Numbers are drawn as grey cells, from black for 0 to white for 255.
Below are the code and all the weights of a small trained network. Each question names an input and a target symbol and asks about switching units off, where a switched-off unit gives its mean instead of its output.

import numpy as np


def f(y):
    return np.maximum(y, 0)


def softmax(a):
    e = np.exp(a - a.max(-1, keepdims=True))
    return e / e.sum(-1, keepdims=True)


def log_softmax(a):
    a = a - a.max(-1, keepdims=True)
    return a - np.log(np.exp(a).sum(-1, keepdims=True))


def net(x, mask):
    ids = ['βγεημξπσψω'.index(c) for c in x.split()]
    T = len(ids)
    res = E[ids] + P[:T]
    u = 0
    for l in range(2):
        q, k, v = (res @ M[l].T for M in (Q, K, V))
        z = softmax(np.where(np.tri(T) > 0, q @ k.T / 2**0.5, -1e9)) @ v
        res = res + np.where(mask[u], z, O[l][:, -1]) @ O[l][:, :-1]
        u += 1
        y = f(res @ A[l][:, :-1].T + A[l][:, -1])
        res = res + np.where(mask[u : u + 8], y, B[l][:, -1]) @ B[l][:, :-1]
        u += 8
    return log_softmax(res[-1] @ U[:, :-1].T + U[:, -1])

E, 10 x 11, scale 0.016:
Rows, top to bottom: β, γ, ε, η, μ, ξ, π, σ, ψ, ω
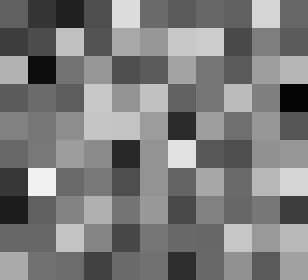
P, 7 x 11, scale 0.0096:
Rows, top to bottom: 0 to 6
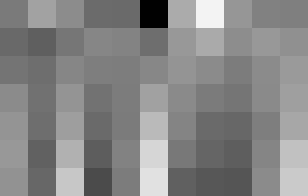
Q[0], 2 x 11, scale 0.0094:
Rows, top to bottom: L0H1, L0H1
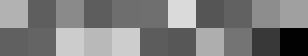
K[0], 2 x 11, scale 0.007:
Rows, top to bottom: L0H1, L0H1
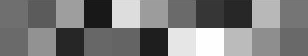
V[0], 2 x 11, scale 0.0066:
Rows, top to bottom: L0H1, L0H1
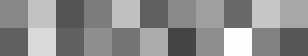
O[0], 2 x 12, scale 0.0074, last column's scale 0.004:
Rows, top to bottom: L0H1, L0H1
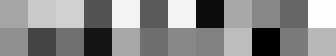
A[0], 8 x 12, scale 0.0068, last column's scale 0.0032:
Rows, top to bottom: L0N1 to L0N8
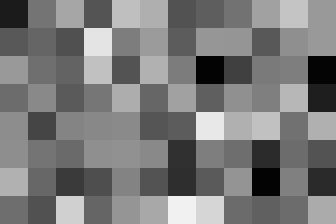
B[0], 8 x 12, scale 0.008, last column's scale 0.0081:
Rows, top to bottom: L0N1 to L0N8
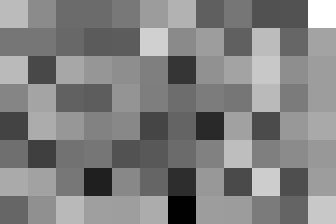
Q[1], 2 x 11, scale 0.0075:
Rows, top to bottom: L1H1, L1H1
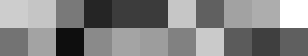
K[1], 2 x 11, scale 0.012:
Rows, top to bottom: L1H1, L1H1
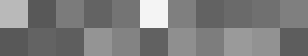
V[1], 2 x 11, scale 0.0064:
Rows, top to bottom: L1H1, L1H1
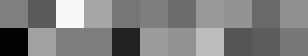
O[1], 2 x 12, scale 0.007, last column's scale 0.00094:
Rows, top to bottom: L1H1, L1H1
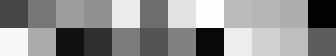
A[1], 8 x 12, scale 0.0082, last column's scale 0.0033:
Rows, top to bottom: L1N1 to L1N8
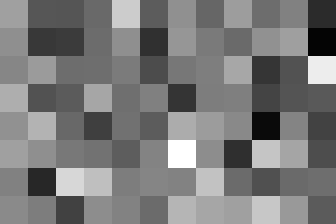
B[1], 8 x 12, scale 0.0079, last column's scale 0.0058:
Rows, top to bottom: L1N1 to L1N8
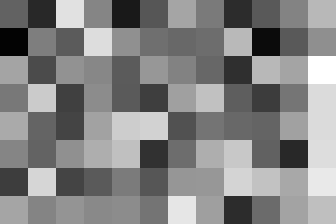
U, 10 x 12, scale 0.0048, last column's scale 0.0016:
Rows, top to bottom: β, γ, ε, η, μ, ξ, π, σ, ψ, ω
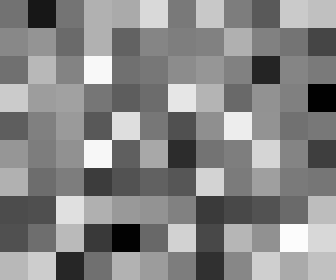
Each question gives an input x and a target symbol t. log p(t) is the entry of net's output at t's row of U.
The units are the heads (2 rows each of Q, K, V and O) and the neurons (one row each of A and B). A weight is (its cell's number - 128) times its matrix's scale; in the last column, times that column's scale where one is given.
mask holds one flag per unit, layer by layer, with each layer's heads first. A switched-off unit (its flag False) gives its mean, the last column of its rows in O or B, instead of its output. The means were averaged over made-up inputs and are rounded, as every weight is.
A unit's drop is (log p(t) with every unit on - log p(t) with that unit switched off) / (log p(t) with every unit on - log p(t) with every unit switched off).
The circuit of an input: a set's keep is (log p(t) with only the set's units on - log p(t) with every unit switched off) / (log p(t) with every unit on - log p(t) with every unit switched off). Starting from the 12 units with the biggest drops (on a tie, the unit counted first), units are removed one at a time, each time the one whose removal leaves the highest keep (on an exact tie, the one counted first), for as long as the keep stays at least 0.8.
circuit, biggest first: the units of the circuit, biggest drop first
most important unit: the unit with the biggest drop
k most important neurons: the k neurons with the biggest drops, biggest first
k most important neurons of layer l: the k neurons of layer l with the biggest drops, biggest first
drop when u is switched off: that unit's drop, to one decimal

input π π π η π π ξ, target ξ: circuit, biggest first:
(L0H1, L0N3)
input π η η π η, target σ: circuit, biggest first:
(L0H1, L1N1)
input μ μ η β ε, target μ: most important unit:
L1N7
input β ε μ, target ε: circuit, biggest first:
(L1H1, L1N4)
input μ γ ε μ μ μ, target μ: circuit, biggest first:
(L1H1, L1N7)
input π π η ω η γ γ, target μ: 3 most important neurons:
(L1N7, L0N8, L1N3)
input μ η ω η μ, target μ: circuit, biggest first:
(L1H1, L1N7, L0H1)
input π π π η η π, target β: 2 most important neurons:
(L1N5, L0N1)
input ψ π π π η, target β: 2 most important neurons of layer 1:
(L1N7, L1N8)
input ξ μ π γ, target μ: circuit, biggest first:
(L0N8, L1N3)
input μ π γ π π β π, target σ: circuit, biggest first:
(L1H1, L0N1, L1N7)
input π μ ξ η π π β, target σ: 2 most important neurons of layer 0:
(L0N8, L0N1)
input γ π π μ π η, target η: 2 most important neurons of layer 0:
(L0N8, L0N5)
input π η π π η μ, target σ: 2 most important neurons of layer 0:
(L0N3, L0N1)
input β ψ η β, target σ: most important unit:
L0N8
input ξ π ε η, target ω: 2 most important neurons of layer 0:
(L0N2, L0N1)
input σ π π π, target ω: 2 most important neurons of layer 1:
(L1N5, L1N1)
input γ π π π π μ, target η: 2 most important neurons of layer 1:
(L1N8, L1N1)
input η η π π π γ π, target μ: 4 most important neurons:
(L1N6, L0N8, L1N3, L1N4)
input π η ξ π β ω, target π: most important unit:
L0N7
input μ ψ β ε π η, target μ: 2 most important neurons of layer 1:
(L1N7, L1N3)
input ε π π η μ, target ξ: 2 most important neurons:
(L0N3, L1N4)
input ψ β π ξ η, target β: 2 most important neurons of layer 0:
(L0N1, L0N2)
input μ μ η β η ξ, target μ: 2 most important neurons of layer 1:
(L1N7, L1N6)
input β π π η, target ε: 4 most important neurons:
(L1N4, L1N7, L0N4, L0N8)
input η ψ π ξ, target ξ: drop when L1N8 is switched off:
-0.1
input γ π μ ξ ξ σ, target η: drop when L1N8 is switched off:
0.5
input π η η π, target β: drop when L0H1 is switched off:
0.9
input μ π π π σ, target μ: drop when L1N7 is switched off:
0.6
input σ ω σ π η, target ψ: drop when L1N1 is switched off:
0.4
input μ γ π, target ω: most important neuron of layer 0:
(L0N5)
